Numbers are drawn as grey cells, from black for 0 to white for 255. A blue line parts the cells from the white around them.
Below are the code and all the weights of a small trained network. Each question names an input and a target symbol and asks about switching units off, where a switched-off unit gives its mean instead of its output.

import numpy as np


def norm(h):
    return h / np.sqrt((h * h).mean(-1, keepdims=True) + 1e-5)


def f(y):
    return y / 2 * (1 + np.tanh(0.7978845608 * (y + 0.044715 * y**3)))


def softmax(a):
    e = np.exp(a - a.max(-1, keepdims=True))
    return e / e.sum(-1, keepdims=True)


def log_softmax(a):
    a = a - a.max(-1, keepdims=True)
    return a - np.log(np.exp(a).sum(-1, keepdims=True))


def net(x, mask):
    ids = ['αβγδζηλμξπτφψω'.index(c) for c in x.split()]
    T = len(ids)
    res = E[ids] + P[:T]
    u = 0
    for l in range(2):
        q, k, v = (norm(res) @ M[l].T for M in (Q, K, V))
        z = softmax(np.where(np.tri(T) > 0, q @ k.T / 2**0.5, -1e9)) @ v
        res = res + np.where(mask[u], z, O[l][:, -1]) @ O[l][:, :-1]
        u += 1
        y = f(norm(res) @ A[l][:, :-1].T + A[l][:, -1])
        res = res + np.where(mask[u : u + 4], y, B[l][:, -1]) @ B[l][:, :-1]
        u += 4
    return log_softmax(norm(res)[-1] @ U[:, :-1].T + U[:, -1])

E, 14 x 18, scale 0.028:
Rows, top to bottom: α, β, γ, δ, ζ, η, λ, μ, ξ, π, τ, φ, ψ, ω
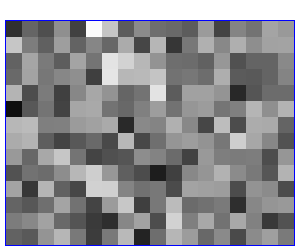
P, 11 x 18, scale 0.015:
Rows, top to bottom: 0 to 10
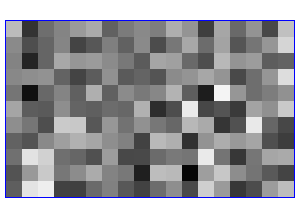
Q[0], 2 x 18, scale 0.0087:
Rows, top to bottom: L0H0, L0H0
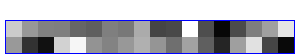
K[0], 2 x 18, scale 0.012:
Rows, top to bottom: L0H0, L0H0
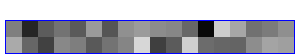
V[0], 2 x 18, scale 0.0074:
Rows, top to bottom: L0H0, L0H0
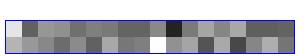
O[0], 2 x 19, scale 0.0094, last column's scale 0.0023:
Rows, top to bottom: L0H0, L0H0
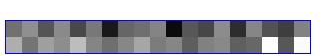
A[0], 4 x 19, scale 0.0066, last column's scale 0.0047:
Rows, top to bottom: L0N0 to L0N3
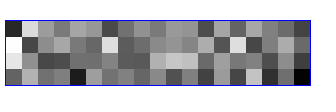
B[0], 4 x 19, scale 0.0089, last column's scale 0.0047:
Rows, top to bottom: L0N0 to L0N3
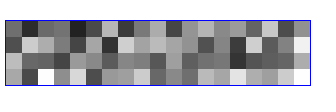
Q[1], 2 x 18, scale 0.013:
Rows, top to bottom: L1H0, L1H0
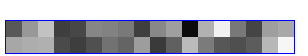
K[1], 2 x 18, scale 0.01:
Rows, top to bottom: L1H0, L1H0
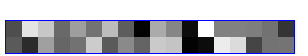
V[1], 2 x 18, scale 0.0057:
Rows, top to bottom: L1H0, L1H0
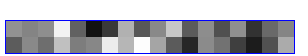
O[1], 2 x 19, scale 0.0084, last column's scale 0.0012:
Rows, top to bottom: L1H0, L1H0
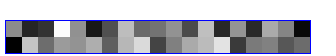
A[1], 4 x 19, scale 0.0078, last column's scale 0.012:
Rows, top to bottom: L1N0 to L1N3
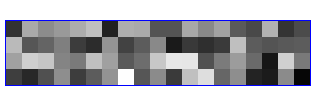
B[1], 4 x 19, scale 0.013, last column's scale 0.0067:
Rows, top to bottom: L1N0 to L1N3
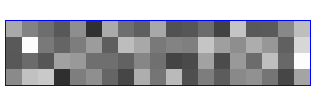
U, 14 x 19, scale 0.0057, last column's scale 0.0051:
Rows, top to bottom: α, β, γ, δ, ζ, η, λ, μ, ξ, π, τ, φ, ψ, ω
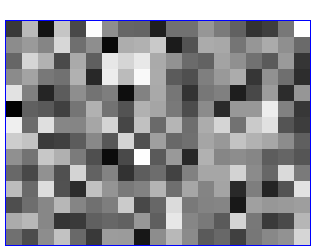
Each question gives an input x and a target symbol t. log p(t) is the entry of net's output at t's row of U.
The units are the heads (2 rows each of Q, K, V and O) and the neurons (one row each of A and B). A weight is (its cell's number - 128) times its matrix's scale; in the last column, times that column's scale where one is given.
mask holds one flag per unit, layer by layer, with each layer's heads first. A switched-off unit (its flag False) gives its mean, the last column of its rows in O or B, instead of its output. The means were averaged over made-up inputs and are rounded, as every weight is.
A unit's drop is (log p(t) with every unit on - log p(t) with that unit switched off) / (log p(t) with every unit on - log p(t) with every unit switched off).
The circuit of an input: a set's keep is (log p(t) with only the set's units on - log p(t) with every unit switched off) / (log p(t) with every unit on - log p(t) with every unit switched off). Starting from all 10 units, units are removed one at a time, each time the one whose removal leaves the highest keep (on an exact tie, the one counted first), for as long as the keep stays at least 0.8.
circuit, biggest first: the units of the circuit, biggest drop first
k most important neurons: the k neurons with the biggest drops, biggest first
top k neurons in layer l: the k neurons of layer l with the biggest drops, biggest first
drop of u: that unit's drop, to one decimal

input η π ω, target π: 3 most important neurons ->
L0N3, L1N2, L0N1
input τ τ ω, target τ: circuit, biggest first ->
L1H0
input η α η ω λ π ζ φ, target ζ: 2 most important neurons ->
L0N3, L1N0
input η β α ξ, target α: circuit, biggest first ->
L0H0, L1H0, L0N3
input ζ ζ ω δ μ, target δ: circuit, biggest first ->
L1H0, L1N0
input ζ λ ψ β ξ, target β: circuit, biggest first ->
L1N1, L0H0
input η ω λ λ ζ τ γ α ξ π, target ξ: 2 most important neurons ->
L1N3, L0N3
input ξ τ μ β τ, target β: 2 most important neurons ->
L1N1, L1N3
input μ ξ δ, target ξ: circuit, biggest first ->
L1H0, L1N3, L0H0
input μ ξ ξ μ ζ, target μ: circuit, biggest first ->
L1H0, L1N1
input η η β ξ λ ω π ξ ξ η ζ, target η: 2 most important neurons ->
L1N2, L0N1
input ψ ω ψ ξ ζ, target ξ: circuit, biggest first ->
L1H0, L1N3
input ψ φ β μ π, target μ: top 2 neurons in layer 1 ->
L1N1, L1N2
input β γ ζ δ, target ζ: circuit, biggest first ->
L0H0
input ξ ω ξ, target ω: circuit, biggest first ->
L0H0, L1H0, L0N1, L1N1
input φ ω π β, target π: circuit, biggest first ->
L0H0, L1H0, L0N3, L1N2
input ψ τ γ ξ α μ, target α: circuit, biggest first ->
L0H0, L1H0, L1N2, L0N3
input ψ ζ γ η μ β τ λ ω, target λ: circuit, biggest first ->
L0H0, L1H0
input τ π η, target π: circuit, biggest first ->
L0H0, L0N3
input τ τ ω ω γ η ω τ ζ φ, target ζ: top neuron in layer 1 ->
L1N0
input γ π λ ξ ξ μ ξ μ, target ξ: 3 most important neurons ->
L0N3, L1N3, L1N0
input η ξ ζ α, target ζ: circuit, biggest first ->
L0H0, L1N0
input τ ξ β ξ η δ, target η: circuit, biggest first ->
L1N2, L0H0, L1H0, L0N3
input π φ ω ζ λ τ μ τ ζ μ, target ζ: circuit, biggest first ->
L0H0, L1N1
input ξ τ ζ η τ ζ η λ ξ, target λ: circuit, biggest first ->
L0H0, L1H0
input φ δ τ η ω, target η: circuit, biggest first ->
L1N2, L1H0, L0H0
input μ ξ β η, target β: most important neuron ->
L1N1
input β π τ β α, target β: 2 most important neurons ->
L0N3, L1N1
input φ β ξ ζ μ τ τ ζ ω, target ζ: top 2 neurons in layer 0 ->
L0N3, L0N1
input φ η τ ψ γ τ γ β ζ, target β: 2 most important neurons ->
L1N1, L0N3
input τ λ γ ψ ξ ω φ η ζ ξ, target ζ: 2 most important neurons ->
L0N3, L1N0
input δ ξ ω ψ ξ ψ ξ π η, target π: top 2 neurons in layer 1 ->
L1N1, L1N3
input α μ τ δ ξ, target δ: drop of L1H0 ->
0.9
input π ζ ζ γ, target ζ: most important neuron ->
L0N3
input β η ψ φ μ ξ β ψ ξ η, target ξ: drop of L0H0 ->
0.5
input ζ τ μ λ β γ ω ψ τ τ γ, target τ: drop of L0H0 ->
0.5
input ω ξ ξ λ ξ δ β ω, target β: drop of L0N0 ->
0.1
